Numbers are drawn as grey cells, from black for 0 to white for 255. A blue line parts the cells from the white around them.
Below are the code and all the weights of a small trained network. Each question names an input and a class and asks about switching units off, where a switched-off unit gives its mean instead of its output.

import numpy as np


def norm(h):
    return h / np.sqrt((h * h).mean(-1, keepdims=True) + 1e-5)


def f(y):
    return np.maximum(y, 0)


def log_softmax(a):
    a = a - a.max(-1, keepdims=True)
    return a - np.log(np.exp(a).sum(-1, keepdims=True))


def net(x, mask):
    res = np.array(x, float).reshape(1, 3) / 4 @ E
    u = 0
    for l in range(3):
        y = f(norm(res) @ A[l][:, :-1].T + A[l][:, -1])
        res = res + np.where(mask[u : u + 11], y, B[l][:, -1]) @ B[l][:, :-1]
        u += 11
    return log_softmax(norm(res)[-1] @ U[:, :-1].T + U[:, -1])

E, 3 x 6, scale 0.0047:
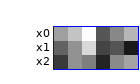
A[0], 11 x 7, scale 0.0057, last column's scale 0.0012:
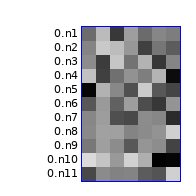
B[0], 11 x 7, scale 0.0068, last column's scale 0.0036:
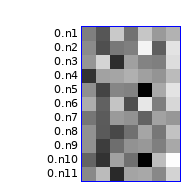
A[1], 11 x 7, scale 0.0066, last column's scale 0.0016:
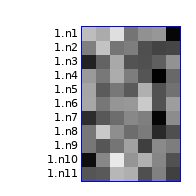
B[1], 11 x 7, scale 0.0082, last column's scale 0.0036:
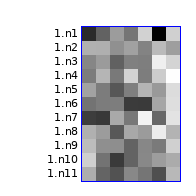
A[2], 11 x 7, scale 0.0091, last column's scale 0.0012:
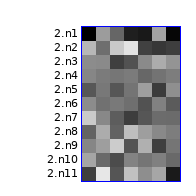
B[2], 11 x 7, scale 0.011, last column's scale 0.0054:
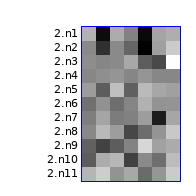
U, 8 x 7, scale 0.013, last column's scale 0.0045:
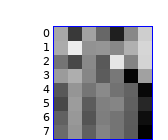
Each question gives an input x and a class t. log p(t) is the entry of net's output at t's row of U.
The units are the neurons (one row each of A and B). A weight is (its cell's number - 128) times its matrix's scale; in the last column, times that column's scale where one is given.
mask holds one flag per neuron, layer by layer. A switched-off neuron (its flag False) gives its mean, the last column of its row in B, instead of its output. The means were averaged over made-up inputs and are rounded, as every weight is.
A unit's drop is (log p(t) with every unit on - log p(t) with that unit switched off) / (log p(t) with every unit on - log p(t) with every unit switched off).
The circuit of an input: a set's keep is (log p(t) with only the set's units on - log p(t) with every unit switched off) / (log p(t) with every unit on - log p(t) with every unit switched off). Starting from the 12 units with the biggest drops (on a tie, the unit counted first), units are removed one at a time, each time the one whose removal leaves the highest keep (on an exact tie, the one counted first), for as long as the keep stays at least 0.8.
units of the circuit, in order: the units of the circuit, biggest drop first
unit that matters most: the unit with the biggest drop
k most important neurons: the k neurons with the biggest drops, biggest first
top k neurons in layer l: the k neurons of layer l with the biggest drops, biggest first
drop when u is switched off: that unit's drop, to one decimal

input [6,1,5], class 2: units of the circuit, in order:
(1.n1; 2.n9)
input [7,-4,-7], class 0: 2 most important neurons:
(0.n10; 2.n2)
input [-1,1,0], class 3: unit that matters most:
0.n11
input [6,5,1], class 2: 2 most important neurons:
(1.n1; 0.n2)
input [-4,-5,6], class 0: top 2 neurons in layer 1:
(1.n4; 1.n7)
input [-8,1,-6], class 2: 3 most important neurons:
(1.n7; 0.n5; 0.n6)
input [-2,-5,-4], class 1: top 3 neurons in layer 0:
(0.n5; 0.n10; 0.n4)
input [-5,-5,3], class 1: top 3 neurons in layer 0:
(0.n10; 0.n2; 0.n6)
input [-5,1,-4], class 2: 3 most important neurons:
(0.n5; 0.n6; 1.n7)
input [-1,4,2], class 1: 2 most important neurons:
(0.n10; 0.n8)
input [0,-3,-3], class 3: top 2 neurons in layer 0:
(0.n4; 0.n5)
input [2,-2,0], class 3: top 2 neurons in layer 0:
(0.n3; 0.n11)
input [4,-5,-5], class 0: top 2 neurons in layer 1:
(1.n3; 1.n4)
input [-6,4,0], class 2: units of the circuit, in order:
(1.n7)
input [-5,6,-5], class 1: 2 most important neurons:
(1.n4; 0.n5)
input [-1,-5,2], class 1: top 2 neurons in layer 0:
(0.n10; 0.n6)
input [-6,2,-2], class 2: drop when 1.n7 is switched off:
0.1
